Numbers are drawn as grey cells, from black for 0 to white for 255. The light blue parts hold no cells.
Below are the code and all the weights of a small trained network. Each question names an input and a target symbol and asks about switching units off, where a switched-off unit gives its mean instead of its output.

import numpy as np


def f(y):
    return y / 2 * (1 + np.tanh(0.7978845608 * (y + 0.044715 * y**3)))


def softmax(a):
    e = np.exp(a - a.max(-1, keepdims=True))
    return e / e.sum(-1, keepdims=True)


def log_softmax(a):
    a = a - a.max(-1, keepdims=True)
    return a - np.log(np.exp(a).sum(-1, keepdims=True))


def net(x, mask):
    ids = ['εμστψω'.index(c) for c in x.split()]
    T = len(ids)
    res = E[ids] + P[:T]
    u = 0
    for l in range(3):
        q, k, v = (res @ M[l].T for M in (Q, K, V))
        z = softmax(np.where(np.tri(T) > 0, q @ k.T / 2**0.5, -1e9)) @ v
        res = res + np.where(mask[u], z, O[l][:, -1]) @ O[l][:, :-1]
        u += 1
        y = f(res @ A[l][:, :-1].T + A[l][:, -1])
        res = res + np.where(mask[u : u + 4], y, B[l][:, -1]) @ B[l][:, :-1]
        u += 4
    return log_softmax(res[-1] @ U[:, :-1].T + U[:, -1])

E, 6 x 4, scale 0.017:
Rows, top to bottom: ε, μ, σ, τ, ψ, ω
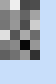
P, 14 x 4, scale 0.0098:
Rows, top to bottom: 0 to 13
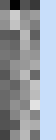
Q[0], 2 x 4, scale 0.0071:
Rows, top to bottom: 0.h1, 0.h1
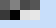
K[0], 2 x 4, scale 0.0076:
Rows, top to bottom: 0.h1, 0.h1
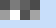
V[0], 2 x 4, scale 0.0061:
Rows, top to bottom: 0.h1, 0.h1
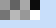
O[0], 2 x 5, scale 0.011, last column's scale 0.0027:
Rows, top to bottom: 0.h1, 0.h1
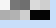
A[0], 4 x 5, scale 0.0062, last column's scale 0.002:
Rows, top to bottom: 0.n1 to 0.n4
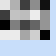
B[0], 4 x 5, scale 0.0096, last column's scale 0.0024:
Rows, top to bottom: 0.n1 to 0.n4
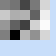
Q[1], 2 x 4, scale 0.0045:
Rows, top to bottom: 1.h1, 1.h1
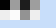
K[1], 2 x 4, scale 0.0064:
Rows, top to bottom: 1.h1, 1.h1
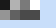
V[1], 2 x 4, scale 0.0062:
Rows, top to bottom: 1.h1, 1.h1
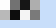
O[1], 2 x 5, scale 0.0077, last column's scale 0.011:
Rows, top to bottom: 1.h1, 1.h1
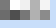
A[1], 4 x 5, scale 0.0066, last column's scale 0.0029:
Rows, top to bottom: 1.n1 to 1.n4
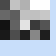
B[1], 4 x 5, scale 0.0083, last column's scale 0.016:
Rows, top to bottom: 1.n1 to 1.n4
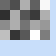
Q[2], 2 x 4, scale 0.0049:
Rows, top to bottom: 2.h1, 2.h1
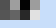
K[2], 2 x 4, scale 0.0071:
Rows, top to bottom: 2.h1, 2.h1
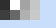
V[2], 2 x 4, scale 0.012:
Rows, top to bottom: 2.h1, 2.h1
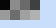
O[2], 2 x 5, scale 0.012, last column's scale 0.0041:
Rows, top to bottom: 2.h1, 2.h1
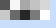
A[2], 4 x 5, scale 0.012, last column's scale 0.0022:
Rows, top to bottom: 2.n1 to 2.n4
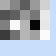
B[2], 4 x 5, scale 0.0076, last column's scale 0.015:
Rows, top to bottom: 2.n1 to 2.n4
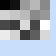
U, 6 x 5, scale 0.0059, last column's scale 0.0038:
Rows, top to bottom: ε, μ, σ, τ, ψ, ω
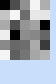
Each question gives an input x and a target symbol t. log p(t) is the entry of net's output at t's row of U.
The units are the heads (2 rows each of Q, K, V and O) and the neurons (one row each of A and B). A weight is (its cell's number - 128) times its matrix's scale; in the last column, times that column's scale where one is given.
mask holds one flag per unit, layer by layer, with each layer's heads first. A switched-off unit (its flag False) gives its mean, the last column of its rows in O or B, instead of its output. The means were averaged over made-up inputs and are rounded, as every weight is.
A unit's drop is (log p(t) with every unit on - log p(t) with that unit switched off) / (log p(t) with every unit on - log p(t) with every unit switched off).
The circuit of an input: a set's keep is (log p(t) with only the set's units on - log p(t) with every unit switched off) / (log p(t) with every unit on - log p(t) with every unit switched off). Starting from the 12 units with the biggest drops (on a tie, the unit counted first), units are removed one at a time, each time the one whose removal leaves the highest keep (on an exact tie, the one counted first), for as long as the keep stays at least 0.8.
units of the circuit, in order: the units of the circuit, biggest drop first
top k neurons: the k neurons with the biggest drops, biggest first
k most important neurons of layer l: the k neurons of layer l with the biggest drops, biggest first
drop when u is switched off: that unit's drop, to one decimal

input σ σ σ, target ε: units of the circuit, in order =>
[2.n3; 0.h1]
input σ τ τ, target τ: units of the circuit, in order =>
[2.h1]
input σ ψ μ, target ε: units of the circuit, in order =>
[2.n3; 0.h1]
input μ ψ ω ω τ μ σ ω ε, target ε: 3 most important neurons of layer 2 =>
[2.n1; 2.n4; 2.n2]
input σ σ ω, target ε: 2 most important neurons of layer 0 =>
[0.n4; 0.n3]
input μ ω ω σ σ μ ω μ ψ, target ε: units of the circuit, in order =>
[2.n1; 2.n4]
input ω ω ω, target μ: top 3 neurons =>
[1.n2; 2.n3; 1.n1]
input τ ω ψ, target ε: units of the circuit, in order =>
[2.n1; 0.h1]
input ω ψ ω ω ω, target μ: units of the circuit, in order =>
[2.n4; 2.h1]
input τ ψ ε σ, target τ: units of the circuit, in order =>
[2.h1; 0.h1]
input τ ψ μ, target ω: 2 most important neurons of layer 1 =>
[1.n2; 1.n1]
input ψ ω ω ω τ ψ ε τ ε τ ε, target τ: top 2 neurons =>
[0.n4; 1.n1]
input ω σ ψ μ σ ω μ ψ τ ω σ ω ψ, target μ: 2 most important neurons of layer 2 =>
[2.n4; 2.n1]
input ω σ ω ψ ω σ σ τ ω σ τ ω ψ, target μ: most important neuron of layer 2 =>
[2.n3]
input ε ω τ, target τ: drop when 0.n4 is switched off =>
0.1
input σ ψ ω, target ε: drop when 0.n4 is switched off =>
0.3
